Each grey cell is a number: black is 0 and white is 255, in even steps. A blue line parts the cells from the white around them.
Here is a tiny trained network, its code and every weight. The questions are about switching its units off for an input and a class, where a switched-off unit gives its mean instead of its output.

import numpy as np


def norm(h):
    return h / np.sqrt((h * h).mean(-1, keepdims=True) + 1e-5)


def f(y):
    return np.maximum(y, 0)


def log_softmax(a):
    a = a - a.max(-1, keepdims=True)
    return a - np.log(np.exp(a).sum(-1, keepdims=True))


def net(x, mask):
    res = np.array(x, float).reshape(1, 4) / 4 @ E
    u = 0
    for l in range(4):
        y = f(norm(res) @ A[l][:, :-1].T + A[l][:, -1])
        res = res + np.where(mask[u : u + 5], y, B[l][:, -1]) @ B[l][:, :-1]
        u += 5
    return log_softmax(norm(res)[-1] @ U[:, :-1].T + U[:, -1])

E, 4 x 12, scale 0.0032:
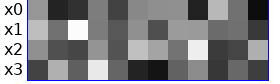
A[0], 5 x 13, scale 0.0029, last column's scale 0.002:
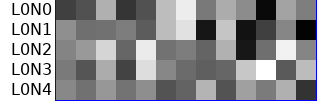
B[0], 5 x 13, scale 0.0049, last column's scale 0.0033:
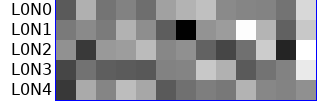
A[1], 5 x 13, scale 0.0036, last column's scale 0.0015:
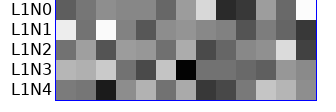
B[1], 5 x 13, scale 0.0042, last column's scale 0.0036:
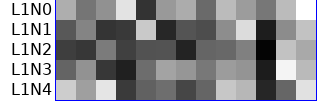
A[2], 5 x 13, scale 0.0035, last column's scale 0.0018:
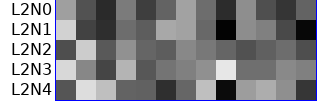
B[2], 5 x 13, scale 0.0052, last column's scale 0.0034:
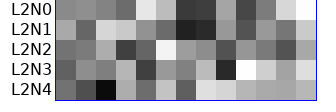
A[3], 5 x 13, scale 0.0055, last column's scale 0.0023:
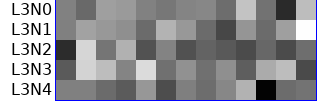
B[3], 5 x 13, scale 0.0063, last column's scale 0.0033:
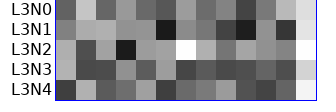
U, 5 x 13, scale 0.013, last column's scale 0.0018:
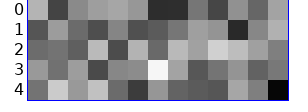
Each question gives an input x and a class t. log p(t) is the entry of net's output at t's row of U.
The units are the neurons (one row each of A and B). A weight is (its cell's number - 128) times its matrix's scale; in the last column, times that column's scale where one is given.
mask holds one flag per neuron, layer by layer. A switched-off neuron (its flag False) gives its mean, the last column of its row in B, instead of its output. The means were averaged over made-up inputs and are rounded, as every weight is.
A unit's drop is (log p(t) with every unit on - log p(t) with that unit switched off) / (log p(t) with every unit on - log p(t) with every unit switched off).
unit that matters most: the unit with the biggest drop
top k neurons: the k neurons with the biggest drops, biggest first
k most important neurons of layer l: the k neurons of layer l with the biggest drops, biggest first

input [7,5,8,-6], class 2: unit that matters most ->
L0N0
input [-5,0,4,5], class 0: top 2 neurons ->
L0N2, L3N3
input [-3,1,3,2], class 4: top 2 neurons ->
L2N0, L3N0
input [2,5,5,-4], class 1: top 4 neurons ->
L1N1, L1N0, L0N3, L2N4
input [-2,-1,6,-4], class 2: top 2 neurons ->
L0N1, L3N2
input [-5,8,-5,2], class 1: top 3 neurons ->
L1N1, L1N3, L2N0
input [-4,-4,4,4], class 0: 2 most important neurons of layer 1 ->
L1N0, L1N1
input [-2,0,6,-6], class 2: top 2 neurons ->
L0N1, L3N2
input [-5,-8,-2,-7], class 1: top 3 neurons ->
L1N2, L1N4, L3N2
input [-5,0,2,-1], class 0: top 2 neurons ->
L3N3, L2N3
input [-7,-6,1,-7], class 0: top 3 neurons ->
L3N3, L0N2, L3N2
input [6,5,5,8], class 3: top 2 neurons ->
L3N2, L0N2
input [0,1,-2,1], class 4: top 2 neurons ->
L1N0, L0N1
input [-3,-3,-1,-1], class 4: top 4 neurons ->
L2N0, L0N2, L1N4, L1N0
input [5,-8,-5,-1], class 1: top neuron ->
L1N4
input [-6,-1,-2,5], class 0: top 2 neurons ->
L3N3, L0N2
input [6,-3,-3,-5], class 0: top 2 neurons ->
L2N1, L2N0
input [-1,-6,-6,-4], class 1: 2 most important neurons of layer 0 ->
L0N1, L0N0
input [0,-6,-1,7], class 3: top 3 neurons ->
L3N2, L2N2, L1N1
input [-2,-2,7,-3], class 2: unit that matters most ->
L0N1
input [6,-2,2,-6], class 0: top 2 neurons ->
L2N1, L3N2
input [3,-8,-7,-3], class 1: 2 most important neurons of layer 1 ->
L1N4, L1N2
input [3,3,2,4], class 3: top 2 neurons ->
L0N2, L3N2
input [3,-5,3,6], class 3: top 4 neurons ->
L3N2, L1N1, L2N2, L2N3
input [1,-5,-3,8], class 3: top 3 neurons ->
L3N2, L2N2, L1N1
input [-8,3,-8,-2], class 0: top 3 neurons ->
L3N3, L0N2, L2N3
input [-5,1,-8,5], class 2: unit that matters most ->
L2N4
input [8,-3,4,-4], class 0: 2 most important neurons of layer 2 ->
L2N1, L2N0
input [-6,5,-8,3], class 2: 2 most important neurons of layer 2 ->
L2N4, L2N0
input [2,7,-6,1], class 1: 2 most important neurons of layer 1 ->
L1N1, L1N3
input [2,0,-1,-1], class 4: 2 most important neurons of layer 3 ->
L3N1, L3N2
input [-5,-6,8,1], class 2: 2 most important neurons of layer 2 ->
L2N3, L2N0
